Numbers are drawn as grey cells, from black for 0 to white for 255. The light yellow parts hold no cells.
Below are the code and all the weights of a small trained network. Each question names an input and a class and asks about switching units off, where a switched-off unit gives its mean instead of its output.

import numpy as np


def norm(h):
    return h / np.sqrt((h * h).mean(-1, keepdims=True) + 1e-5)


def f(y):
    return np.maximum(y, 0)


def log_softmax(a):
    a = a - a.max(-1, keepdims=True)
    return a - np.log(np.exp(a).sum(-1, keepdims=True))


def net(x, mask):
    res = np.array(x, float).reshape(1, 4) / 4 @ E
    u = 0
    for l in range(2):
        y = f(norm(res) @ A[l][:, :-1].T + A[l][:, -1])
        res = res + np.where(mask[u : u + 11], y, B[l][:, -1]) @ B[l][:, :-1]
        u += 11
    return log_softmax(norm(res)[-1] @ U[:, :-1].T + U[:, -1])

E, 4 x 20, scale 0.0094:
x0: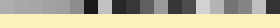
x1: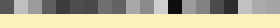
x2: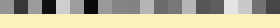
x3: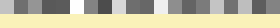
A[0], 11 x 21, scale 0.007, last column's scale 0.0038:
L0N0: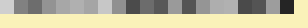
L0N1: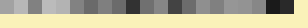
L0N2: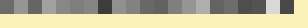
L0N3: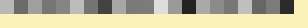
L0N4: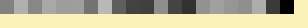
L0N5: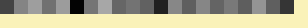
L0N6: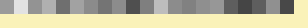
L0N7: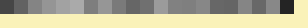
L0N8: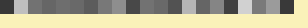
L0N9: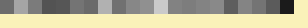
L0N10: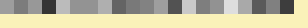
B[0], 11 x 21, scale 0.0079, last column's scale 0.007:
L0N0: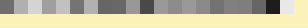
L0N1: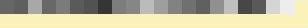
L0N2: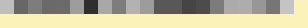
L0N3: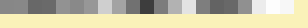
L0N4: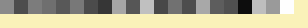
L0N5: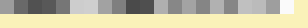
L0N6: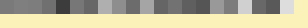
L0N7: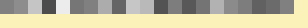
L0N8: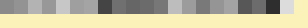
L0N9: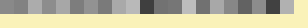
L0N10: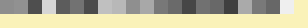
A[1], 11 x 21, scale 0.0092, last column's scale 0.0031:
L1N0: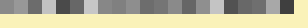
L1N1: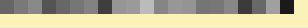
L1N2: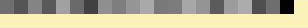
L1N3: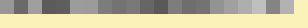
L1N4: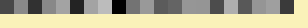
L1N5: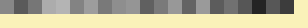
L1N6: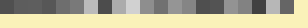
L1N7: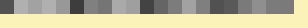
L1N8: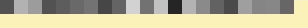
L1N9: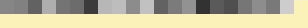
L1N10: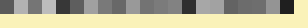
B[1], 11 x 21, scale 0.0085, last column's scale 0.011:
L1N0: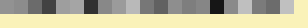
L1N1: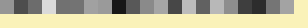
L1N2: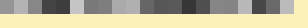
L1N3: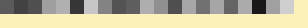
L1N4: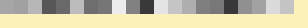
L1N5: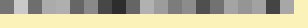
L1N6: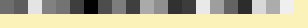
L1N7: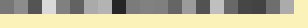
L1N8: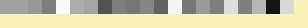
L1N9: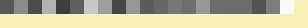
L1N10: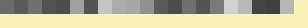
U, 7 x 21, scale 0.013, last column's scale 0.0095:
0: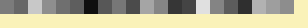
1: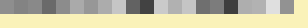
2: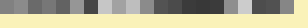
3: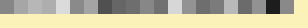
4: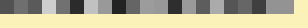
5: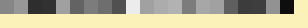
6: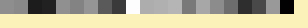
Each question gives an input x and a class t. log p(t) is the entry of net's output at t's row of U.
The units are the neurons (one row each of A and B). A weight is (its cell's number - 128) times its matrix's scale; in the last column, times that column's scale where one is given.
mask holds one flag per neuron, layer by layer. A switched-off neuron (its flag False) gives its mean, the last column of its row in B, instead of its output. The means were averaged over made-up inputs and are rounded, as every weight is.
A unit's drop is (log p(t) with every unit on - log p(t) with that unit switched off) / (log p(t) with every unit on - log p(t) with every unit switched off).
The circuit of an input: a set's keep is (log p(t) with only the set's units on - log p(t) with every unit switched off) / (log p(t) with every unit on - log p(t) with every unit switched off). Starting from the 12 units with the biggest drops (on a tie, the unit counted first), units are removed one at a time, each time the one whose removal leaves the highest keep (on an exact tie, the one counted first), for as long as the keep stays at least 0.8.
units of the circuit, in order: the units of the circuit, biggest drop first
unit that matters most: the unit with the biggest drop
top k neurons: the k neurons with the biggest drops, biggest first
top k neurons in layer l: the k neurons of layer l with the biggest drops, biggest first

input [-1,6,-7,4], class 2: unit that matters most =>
L0N6
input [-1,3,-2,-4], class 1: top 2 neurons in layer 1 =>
(L1N4 L1N9)
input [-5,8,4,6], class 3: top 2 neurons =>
(L1N8 L0N5)
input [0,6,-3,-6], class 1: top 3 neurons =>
(L1N4 L0N5 L0N0)
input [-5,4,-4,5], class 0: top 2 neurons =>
(L1N6 L0N5)
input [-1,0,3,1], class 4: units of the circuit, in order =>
(L1N9 L1N0)
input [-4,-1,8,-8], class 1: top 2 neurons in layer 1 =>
(L1N4 L1N10)
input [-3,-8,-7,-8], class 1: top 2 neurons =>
(L1N4 L0N5)
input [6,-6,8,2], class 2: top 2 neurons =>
(L1N6 L0N10)
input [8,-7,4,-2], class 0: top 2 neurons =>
(L0N4 L1N8)
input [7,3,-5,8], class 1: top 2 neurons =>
(L0N3 L1N6)
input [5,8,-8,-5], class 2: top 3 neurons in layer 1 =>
(L1N10 L1N0 L1N6)
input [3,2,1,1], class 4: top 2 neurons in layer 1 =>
(L1N1 L1N6)
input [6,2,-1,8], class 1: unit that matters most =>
L0N3
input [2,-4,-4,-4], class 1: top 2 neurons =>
(L0N5 L0N10)
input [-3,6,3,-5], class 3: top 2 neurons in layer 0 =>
(L0N3 L0N8)
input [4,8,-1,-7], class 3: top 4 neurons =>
(L1N8 L0N3 L0N8 L0N9)
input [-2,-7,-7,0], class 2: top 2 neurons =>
(L1N10 L1N0)
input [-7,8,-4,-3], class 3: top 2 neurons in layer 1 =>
(L1N8 L1N7)
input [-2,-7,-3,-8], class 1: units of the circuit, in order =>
(L1N4)
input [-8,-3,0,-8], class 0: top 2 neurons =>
(L1N6 L0N3)
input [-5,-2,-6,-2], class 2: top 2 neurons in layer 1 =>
(L1N10 L1N0)
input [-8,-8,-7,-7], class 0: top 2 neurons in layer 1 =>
(L1N6 L1N8)
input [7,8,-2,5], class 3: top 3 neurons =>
(L1N8 L1N6 L0N9)
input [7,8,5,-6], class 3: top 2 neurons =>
(L1N8 L1N6)
